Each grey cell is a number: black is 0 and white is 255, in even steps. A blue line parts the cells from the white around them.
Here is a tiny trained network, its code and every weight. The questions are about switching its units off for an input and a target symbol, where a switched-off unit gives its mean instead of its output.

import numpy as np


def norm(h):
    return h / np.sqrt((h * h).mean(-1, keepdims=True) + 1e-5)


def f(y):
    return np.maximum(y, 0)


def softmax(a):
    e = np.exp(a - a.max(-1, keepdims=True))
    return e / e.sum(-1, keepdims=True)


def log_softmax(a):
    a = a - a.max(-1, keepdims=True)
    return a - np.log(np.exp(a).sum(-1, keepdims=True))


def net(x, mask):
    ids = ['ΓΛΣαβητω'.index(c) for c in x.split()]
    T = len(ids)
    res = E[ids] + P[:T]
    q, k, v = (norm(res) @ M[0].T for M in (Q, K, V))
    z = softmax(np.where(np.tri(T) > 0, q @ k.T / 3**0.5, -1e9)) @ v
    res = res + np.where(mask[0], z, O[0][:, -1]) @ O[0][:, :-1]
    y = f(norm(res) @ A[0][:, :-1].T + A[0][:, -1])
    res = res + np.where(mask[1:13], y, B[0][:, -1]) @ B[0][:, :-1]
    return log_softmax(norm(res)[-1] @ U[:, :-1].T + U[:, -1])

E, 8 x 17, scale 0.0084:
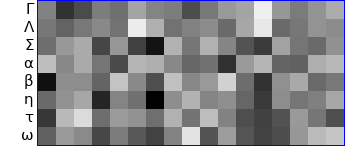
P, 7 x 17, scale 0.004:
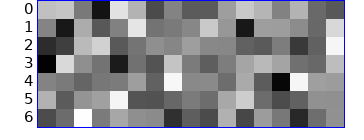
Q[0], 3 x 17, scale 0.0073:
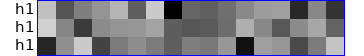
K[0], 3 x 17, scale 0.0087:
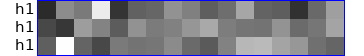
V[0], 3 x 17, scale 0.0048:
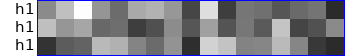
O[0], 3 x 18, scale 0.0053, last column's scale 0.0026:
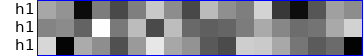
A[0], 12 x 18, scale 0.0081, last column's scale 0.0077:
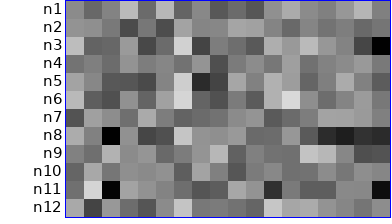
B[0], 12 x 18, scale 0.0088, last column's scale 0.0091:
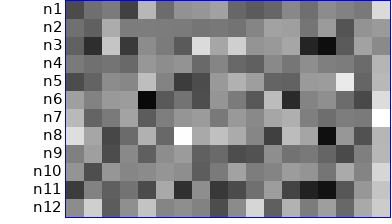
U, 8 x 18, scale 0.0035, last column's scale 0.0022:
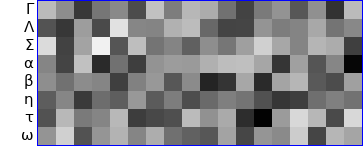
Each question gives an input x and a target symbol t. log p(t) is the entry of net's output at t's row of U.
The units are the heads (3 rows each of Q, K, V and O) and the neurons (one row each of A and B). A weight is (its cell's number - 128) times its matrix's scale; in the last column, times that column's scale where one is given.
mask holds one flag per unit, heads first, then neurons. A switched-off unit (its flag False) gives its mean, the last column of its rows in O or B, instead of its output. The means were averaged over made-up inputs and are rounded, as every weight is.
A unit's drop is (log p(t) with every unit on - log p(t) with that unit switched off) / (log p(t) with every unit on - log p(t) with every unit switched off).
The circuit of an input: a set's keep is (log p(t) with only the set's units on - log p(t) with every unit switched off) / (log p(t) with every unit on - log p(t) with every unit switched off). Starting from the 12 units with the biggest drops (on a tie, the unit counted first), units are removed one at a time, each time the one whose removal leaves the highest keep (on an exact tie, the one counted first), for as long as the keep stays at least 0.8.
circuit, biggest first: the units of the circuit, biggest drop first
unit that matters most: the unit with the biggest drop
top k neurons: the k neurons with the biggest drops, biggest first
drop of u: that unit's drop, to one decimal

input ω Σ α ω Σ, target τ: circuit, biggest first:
(h1)
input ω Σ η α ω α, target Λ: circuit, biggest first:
(h1, n1)
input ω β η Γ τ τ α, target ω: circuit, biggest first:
(h1, n12, n6, n9)
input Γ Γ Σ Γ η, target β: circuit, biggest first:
(h1, n9)
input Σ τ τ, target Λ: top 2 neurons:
(n1, n6)
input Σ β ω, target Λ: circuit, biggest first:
(h1, n1, n6)
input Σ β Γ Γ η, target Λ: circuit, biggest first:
(h1, n1, n11)
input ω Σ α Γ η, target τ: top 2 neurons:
(n11, n6)
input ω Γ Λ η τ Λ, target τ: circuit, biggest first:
(n5, h1)
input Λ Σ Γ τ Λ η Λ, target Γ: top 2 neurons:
(n8, n6)
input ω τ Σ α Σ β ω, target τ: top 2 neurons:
(n11, n6)
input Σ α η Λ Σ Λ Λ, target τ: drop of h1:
0.2
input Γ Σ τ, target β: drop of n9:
0.4
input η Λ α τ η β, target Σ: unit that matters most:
n7
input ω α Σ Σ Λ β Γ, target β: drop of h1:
0.2
